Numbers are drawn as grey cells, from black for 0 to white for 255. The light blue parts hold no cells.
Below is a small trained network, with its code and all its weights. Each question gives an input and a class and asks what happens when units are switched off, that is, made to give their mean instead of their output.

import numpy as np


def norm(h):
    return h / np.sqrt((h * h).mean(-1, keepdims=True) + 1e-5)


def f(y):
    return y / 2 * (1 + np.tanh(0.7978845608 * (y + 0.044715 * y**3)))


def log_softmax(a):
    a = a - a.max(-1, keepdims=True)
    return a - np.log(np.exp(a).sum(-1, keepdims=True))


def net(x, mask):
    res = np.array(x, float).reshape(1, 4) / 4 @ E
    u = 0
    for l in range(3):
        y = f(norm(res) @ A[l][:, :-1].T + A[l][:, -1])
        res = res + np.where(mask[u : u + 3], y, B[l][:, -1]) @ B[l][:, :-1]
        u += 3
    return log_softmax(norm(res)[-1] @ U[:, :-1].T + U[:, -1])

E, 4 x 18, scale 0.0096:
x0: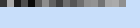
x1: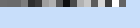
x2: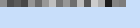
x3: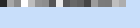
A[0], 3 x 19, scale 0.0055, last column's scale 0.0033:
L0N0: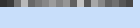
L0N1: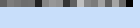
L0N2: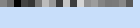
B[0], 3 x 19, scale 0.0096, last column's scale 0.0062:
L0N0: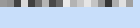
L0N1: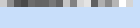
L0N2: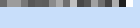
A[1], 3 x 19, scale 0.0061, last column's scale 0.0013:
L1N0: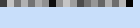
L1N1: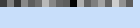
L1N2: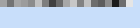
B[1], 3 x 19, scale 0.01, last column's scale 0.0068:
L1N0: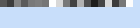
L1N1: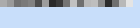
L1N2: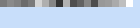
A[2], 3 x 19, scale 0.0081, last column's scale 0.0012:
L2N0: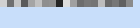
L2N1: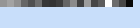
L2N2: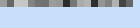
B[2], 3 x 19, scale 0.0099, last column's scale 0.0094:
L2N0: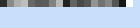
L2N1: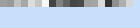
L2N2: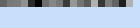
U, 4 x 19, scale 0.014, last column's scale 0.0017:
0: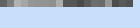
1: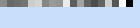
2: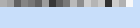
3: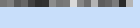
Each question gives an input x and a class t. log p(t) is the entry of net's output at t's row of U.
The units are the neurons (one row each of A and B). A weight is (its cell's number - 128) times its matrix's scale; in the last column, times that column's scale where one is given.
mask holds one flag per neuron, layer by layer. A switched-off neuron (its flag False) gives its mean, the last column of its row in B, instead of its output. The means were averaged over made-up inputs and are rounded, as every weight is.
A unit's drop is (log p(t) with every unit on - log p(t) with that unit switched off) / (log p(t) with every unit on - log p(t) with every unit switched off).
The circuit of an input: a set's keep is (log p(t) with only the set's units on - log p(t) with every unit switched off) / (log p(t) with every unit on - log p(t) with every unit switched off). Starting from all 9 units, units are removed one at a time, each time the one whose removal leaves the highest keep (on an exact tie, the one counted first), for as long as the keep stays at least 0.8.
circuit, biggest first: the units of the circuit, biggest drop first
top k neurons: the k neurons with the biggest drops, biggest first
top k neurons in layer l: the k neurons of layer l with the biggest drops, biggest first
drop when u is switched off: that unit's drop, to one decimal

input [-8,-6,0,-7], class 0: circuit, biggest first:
(L2N0)
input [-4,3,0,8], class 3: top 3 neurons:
(L2N2 L1N2 L2N1)
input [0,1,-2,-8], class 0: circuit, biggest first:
(L2N1 L2N0)
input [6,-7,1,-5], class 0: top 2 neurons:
(L2N1 L0N2)
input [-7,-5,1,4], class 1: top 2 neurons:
(L0N2 L2N2)
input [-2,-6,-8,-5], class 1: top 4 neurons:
(L1N0 L0N2 L2N2 L1N1)
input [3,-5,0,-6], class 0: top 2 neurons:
(L2N0 L2N1)
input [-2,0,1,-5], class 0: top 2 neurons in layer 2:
(L2N0 L2N2)
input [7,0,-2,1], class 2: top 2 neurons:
(L2N1 L2N0)
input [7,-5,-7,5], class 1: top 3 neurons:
(L2N0 L0N2 L1N0)
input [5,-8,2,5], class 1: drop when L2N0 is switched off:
0.1
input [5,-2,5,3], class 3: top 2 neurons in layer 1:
(L1N2 L1N0)
